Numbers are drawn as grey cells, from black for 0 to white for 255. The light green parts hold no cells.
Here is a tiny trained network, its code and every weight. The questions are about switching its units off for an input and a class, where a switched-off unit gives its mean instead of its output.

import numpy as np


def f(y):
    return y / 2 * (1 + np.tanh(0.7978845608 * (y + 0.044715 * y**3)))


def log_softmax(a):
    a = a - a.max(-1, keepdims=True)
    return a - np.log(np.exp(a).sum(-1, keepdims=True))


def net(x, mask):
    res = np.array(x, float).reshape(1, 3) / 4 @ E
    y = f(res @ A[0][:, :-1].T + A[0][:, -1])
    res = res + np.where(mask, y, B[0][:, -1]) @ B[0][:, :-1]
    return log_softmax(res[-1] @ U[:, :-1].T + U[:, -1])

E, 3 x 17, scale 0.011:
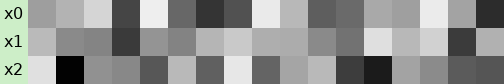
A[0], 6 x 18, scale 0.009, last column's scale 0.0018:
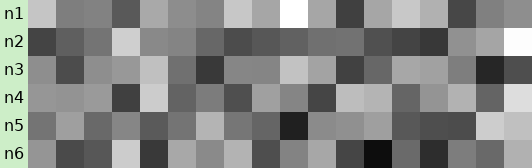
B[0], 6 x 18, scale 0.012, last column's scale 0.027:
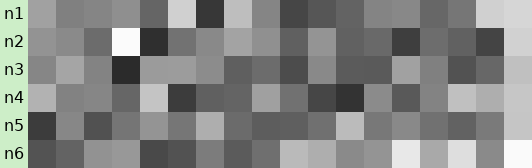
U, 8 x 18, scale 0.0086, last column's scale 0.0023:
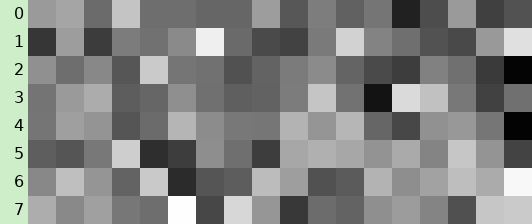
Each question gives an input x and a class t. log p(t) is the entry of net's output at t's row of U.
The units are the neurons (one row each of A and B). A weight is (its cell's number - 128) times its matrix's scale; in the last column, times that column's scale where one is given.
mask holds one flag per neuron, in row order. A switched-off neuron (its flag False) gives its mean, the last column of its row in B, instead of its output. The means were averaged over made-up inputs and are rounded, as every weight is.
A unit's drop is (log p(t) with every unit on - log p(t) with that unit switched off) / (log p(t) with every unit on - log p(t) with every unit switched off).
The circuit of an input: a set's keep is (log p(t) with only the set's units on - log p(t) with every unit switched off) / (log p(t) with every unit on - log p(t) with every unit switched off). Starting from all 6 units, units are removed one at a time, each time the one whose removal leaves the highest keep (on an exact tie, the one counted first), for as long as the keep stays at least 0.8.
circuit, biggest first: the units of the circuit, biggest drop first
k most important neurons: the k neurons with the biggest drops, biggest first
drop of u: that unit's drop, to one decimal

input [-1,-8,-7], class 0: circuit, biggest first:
(n2)
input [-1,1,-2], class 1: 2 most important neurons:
(n6 n1)
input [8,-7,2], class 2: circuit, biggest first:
(n6 n3)
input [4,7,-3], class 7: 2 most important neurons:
(n1 n6)
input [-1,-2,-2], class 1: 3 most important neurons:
(n6 n4 n1)
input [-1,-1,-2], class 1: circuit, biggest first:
(n6 n4)
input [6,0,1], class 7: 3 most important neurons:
(n6 n1 n3)
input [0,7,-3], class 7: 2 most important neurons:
(n1 n6)
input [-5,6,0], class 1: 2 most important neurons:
(n5 n6)
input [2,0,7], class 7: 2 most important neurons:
(n1 n5)
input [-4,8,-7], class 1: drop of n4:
0.0
